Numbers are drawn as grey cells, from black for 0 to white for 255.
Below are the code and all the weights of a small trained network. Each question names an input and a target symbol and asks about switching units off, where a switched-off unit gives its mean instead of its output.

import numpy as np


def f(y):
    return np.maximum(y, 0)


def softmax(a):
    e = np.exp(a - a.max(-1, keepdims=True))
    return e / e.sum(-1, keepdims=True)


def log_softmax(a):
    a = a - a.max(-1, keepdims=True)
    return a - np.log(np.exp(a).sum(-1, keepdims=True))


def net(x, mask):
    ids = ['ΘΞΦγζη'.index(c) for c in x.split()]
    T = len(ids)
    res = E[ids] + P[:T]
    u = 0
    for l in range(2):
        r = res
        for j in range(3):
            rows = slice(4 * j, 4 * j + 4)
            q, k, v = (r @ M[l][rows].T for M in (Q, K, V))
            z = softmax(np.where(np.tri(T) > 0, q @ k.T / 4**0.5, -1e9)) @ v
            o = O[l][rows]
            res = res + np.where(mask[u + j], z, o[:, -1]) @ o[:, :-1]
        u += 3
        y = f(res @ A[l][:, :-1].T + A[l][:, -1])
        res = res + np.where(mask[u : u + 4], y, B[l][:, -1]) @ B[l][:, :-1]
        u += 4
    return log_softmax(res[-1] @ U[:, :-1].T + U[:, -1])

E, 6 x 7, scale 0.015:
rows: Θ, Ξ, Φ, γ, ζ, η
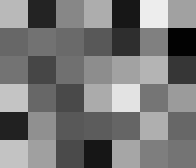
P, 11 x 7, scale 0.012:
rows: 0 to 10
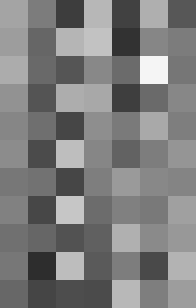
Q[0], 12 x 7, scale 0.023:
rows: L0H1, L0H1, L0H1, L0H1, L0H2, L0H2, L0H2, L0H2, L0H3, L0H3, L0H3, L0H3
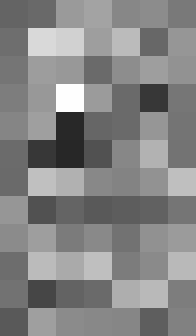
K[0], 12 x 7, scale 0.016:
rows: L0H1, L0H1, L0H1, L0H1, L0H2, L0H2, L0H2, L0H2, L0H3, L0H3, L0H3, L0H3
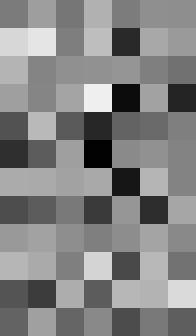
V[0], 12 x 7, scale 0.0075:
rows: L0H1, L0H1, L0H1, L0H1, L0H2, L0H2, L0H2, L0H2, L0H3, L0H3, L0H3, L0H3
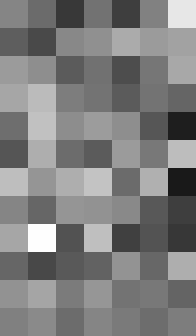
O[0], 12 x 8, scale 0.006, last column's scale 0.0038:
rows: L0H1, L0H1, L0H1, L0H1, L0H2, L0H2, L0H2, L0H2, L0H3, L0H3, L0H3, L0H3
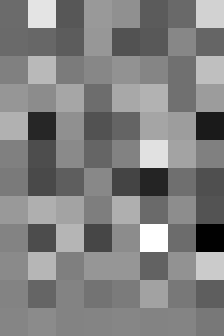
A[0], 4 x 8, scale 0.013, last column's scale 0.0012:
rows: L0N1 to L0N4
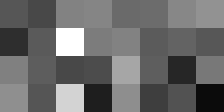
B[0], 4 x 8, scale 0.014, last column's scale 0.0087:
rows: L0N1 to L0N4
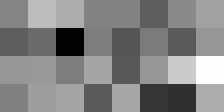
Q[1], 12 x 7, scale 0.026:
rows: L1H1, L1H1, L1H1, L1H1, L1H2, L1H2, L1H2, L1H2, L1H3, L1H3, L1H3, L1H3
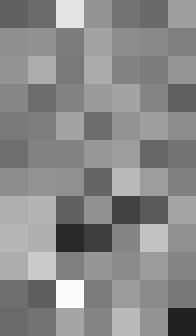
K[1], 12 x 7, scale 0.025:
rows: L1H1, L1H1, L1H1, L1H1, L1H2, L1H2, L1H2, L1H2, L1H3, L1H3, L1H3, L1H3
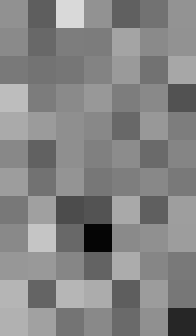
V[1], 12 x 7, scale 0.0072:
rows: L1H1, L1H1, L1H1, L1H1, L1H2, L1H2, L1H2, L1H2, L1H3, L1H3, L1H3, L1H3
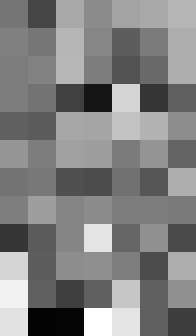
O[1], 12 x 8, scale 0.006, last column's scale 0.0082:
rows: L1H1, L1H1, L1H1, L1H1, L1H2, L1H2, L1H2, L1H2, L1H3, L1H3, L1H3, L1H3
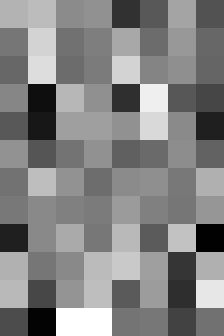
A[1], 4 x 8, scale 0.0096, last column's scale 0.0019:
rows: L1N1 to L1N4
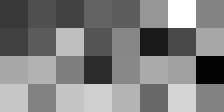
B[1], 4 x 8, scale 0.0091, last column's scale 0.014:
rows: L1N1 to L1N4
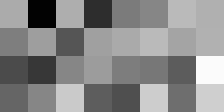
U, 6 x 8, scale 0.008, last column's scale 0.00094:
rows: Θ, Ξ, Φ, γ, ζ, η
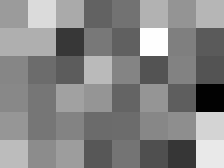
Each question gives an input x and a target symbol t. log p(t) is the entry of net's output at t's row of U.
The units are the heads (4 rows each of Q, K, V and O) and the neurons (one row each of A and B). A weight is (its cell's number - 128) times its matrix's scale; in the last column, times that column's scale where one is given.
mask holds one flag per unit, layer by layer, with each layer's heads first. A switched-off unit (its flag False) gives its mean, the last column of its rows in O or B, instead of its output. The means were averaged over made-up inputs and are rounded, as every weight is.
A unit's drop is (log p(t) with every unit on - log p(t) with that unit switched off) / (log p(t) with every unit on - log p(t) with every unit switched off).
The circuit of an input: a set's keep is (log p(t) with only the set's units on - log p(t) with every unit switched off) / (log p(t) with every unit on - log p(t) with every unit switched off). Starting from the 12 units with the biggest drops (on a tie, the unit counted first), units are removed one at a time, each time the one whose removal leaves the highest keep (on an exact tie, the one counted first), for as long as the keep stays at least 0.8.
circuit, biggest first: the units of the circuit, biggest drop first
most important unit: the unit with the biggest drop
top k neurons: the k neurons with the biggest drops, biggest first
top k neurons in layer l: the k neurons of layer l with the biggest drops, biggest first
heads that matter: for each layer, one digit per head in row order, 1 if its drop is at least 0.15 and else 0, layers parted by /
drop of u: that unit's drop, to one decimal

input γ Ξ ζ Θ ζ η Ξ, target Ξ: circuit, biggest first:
L1H3, L0N4
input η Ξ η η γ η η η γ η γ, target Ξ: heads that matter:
010 / 001
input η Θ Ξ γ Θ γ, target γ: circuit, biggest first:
L1H3, L1N4
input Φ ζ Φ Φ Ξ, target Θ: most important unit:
L0H2
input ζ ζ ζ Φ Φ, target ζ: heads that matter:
000 / 001
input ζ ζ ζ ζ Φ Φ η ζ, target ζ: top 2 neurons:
L0N2, L1N1
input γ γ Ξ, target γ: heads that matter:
000 / 001
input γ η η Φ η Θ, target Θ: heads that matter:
000 / 100
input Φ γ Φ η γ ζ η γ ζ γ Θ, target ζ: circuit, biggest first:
L1H3, L1N1
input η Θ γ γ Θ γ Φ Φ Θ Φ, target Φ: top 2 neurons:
L0N2, L1N2
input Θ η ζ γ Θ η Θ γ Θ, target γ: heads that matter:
100 / 001
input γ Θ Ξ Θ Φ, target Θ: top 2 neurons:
L0N3, L0N1
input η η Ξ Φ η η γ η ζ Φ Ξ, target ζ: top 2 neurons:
L1N1, L0N3
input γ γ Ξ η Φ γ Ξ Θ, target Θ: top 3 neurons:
L0N1, L1N4, L1N3
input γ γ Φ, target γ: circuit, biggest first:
L1H3
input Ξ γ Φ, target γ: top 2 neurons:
L0N3, L1N4
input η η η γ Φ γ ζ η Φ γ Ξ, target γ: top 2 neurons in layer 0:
L0N3, L0N1
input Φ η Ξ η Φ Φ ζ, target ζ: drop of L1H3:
1.0
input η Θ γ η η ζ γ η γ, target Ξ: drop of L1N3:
0.1
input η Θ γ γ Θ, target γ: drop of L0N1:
0.0
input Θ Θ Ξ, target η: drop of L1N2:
0.2
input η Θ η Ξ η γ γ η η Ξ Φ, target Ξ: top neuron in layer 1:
L1N3
